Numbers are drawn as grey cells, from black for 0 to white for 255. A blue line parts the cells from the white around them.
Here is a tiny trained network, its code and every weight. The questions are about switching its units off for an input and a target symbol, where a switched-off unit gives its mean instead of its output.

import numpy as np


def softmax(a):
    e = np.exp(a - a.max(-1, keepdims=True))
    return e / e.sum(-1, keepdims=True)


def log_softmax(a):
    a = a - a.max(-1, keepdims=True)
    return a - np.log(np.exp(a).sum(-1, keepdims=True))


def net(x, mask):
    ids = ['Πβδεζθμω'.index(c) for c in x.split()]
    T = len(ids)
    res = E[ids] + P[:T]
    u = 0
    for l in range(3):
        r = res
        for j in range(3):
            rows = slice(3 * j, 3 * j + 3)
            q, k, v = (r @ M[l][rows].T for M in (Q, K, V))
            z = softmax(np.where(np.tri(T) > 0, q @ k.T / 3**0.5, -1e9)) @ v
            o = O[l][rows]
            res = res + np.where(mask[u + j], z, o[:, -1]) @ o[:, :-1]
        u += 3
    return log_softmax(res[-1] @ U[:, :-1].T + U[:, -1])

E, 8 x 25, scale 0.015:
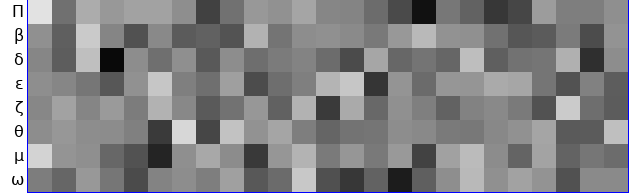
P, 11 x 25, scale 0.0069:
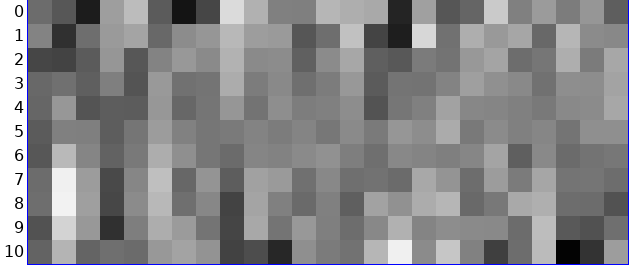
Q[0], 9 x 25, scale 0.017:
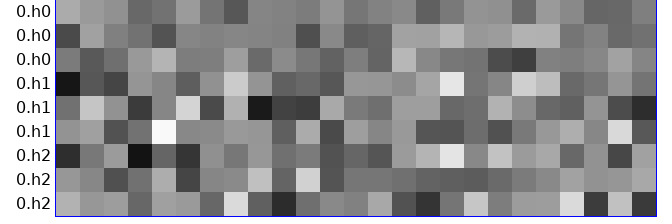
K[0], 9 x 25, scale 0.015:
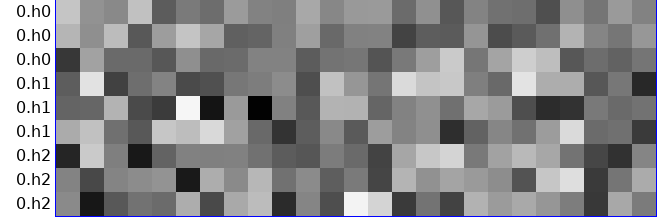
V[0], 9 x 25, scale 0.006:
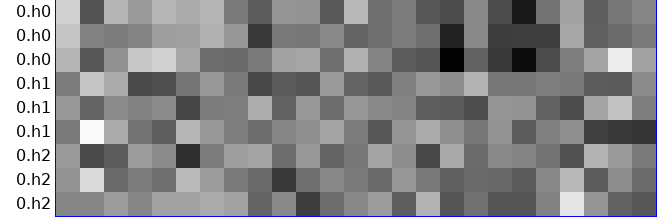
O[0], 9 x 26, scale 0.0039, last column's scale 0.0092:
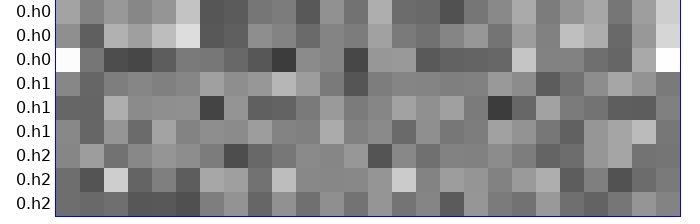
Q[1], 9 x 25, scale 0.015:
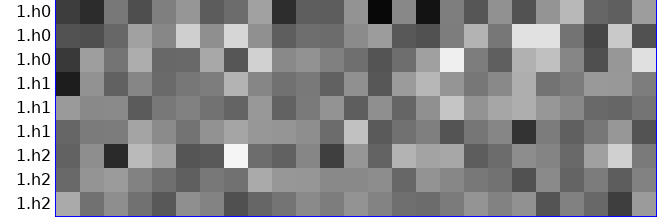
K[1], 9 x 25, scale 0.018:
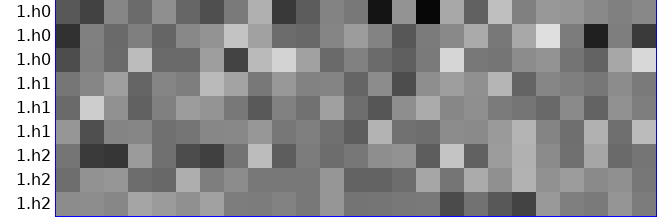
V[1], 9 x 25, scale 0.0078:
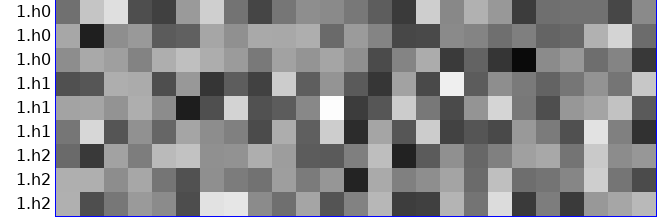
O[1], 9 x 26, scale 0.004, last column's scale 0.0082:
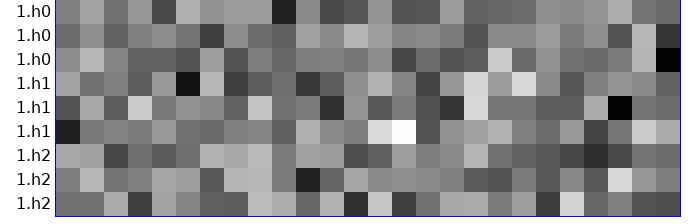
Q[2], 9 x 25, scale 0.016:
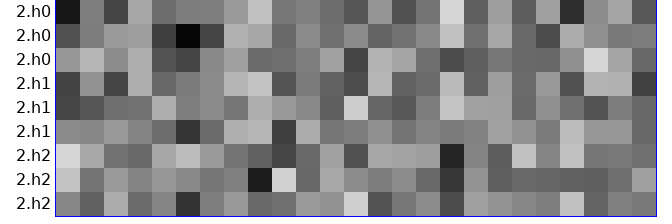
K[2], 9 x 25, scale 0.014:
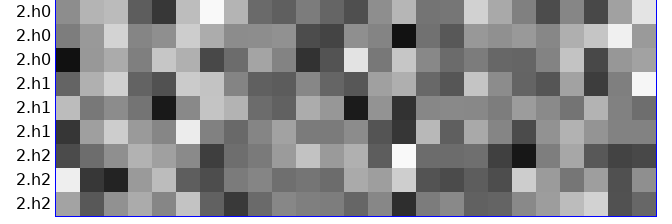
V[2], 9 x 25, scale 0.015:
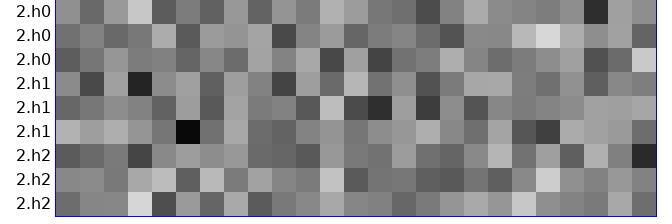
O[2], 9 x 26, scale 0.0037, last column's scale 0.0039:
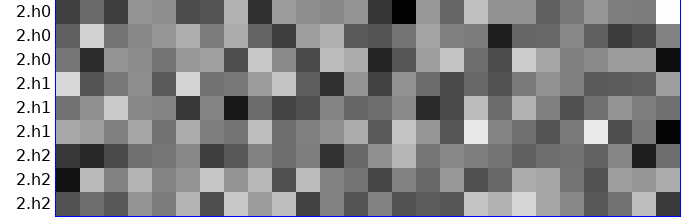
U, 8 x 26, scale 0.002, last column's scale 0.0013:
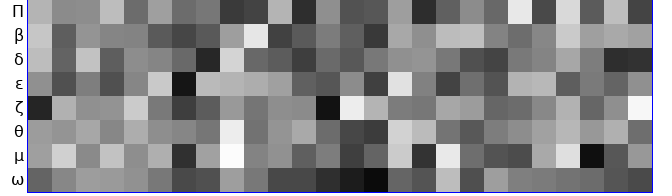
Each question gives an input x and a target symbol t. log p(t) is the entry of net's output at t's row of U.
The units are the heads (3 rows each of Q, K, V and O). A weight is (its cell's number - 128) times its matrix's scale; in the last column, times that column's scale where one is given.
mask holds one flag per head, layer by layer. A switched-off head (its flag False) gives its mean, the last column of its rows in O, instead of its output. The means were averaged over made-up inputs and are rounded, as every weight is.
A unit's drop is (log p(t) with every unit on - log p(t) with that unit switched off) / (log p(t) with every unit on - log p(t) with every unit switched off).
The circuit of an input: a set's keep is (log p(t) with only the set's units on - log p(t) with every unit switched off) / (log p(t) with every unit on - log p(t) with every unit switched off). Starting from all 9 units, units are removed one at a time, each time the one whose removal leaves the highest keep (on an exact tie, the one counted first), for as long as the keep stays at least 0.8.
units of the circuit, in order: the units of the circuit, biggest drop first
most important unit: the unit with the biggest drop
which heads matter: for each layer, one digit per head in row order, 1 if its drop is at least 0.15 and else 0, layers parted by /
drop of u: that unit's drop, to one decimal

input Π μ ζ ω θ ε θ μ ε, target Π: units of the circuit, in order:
(1.h2; 0.h0; 0.h1)
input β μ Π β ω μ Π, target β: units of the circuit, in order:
(2.h0; 2.h2; 0.h0)
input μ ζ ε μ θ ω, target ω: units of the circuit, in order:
(0.h0; 2.h1; 2.h0; 1.h0)
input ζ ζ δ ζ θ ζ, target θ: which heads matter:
100 / 000 / 101
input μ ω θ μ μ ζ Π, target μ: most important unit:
2.h1
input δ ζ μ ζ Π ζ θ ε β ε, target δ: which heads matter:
100 / 001 / 101
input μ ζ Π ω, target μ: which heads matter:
101 / 000 / 010
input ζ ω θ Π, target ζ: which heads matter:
000 / 000 / 010
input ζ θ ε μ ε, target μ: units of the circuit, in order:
(0.h0; 2.h1)
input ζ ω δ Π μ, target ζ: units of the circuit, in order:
(2.h1; 2.h0)
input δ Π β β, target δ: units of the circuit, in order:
(2.h2; 2.h0; 2.h1)
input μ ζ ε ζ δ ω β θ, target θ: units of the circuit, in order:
(0.h0; 1.h0; 2.h0; 2.h2)
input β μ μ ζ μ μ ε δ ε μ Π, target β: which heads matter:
000 / 000 / 101
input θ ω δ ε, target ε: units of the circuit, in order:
(0.h0; 2.h1; 1.h2; 0.h2)
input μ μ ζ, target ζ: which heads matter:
100 / 000 / 110
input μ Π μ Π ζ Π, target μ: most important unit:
0.h0
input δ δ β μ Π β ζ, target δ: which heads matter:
000 / 000 / 101
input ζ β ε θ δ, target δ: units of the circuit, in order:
(0.h0; 1.h0; 2.h2; 2.h0)
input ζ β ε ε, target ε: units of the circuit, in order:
(2.h1; 1.h2; 0.h0)
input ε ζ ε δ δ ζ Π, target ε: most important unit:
2.h1
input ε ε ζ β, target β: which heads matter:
100 / 100 / 101
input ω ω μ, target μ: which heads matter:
100 / 010 / 010
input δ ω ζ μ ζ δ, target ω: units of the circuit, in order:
(0.h0; 1.h1; 2.h1; 2.h2)
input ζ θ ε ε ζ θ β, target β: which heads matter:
110 / 110 / 101
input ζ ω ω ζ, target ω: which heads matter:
100 / 000 / 110
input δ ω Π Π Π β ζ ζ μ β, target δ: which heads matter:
100 / 000 / 101
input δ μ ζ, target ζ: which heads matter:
100 / 010 / 110
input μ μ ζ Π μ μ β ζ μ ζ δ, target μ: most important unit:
0.h2
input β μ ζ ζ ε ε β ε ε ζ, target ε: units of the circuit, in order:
(0.h0; 2.h1; 1.h1; 1.h0)
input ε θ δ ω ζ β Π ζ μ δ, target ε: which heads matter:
111 / 000 / 010
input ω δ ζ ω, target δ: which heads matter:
101 / 111 / 101
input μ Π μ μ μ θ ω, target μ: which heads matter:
100 / 000 / 010
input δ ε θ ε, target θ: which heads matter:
100 / 000 / 101
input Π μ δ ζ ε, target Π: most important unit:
1.h2
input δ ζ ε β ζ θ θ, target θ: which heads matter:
100 / 100 / 101
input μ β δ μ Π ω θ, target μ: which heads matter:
111 / 000 / 010
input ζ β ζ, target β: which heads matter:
100 / 010 / 101
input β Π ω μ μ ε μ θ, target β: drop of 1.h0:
0.4
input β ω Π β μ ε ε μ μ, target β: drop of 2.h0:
0.3
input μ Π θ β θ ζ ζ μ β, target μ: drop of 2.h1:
0.3
